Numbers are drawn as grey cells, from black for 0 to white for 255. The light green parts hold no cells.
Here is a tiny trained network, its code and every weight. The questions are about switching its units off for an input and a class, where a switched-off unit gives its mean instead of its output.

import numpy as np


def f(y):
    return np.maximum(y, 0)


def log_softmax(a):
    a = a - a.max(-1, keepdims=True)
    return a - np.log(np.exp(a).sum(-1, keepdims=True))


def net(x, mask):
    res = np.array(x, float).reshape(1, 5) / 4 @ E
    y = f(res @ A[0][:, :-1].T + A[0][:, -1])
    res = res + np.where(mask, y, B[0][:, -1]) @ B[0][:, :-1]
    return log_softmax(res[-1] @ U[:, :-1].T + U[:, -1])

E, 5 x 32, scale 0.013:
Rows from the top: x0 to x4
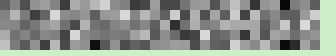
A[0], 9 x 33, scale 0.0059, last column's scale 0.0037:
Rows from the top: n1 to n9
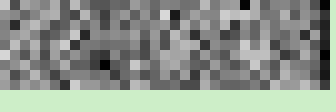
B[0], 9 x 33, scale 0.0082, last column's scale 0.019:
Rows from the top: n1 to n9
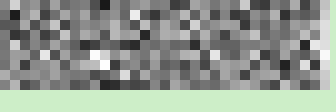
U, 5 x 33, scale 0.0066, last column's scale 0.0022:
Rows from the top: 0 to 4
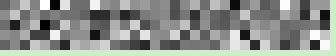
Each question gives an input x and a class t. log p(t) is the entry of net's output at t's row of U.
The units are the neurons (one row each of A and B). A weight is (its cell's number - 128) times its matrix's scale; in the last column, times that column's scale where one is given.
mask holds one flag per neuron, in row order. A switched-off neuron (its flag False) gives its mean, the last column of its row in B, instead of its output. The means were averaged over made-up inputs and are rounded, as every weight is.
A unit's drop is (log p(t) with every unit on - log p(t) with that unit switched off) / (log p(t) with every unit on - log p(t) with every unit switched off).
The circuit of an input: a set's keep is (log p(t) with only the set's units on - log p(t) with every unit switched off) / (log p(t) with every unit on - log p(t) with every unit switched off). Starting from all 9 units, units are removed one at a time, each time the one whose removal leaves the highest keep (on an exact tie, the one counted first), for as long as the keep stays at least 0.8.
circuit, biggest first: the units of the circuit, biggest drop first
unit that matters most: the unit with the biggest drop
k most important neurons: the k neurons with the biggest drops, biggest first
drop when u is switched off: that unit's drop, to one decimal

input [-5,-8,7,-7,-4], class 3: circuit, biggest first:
(n3 n6)
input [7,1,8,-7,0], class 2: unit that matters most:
n2
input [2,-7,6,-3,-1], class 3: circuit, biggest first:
(n3 n8)
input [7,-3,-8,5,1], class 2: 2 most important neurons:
(n4 n7)
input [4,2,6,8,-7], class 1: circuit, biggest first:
(n6 n9)
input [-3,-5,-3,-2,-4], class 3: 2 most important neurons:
(n6 n3)
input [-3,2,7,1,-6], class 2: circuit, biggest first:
(n2 n6)
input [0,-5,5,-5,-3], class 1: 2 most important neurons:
(n6 n5)
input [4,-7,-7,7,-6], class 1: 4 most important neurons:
(n9 n6 n2 n7)
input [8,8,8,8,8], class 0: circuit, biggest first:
(n6 n3)
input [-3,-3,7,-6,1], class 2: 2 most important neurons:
(n2 n9)
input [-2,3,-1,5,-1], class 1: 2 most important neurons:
(n6 n3)
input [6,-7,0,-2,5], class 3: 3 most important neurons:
(n3 n8 n7)
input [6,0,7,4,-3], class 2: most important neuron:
(n2)
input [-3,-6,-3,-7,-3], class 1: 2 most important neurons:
(n5 n6)
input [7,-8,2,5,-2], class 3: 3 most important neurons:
(n3 n8 n7)
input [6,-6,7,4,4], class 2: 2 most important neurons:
(n2 n7)
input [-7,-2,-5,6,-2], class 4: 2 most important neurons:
(n7 n5)
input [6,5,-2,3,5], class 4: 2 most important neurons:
(n3 n8)
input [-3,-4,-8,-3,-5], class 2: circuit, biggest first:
(n4)
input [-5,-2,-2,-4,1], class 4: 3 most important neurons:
(n7 n1 n9)
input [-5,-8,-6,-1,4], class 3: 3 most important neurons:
(n3 n8 n2)
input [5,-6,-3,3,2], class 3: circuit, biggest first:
(n3 n8)
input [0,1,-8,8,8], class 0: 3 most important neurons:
(n6 n5 n2)
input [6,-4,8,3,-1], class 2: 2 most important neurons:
(n2 n7)
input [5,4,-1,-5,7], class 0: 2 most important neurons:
(n6 n7)
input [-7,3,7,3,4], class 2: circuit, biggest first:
(n2)
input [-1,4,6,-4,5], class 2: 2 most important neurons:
(n2 n3)
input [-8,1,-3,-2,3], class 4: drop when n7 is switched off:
0.9
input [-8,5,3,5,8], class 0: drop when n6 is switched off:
0.9
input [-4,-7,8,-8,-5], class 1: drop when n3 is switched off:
0.0
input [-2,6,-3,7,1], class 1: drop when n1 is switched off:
0.2
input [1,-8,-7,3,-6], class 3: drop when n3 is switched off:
0.6
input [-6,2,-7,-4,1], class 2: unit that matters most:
n4
